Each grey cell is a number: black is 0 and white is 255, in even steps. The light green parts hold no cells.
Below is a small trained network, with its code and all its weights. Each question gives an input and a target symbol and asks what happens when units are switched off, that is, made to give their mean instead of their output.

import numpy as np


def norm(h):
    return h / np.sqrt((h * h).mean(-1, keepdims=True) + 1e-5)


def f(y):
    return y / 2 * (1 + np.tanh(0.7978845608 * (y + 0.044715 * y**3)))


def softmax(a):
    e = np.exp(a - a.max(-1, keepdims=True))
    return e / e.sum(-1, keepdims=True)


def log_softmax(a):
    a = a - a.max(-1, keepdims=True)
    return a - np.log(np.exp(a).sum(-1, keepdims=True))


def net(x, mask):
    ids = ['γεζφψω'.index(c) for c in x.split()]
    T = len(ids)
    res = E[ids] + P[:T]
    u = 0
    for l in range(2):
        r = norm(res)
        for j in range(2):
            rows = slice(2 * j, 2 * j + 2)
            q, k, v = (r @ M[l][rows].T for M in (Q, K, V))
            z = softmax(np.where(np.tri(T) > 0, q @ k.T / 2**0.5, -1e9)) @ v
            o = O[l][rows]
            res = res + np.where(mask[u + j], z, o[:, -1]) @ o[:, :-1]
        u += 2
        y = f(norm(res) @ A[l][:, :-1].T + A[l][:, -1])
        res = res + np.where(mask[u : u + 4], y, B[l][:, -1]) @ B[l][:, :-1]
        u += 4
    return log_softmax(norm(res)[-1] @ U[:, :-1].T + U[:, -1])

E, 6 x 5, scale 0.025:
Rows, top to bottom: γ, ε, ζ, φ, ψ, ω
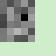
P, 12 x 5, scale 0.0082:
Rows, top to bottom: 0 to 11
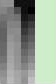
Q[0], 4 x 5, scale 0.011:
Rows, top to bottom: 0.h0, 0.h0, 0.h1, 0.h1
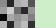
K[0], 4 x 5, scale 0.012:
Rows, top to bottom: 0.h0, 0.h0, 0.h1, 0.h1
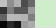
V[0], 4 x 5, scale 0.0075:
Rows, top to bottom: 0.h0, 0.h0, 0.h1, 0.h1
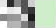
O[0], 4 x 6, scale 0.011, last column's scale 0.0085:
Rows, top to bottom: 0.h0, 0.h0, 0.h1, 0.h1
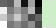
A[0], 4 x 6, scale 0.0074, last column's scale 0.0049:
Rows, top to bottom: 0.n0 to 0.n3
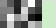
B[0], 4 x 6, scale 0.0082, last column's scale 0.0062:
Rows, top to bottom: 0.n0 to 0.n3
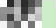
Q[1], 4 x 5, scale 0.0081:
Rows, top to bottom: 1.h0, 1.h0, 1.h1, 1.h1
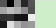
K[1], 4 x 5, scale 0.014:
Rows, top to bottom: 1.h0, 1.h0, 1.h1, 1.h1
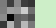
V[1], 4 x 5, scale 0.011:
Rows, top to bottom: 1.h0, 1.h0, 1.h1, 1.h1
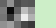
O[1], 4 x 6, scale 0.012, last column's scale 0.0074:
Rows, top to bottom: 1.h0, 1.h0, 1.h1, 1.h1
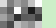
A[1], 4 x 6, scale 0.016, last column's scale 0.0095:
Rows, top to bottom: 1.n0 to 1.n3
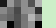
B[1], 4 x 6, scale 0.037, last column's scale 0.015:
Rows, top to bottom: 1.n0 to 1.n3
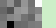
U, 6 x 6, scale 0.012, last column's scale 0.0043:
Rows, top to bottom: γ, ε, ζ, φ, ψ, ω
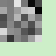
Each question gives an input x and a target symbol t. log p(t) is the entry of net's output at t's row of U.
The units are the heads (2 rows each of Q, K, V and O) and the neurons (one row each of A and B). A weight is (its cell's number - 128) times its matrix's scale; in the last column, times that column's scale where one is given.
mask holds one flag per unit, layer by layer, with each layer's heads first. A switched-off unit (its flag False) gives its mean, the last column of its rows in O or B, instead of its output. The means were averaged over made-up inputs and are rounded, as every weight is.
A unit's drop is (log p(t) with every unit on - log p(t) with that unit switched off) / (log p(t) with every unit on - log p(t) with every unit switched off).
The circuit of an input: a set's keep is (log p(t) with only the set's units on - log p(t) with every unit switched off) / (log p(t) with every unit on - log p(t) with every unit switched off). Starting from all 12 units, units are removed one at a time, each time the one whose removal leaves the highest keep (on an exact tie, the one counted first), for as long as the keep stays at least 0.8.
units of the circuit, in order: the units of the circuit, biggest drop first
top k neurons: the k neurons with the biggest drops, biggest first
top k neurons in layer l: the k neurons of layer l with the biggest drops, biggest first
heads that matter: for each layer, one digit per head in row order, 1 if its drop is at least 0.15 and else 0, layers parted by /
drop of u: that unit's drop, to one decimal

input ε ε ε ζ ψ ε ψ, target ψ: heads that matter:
11 / 01
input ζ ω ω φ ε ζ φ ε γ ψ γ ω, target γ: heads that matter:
11 / 10
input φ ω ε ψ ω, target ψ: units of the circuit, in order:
(0.h1)
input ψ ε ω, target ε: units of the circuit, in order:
(1.n0; 1.h0)
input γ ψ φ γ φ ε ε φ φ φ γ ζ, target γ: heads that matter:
11 / 11
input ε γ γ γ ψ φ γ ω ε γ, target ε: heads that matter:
11 / 01
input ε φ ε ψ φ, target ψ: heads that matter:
11 / 01
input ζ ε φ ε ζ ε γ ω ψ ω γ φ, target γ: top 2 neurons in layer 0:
(0.n2; 0.n3)
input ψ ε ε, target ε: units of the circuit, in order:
(1.h1; 1.n0; 1.h0)
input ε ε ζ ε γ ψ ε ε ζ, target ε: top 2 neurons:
(0.n3; 1.n2)
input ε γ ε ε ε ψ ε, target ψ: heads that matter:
11 / 00
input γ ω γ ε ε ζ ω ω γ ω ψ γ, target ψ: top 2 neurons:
(1.n0; 0.n2)
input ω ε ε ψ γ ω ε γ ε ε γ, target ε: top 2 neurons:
(1.n2; 0.n1)
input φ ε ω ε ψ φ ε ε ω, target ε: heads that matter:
01 / 11
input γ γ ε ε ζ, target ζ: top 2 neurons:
(1.n0; 1.n2)
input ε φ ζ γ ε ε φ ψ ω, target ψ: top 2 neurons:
(1.n0; 0.n3)
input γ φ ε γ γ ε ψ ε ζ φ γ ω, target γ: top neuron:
(0.n2)
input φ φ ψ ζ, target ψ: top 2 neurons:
(1.n0; 0.n3)
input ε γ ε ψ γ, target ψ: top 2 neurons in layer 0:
(0.n2; 0.n1)
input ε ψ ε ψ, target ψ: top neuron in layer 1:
(1.n0)
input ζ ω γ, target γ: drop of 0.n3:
0.1
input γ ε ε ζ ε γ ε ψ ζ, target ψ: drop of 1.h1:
-0.1
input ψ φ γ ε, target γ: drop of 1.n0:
0.7
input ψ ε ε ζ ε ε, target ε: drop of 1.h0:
0.2
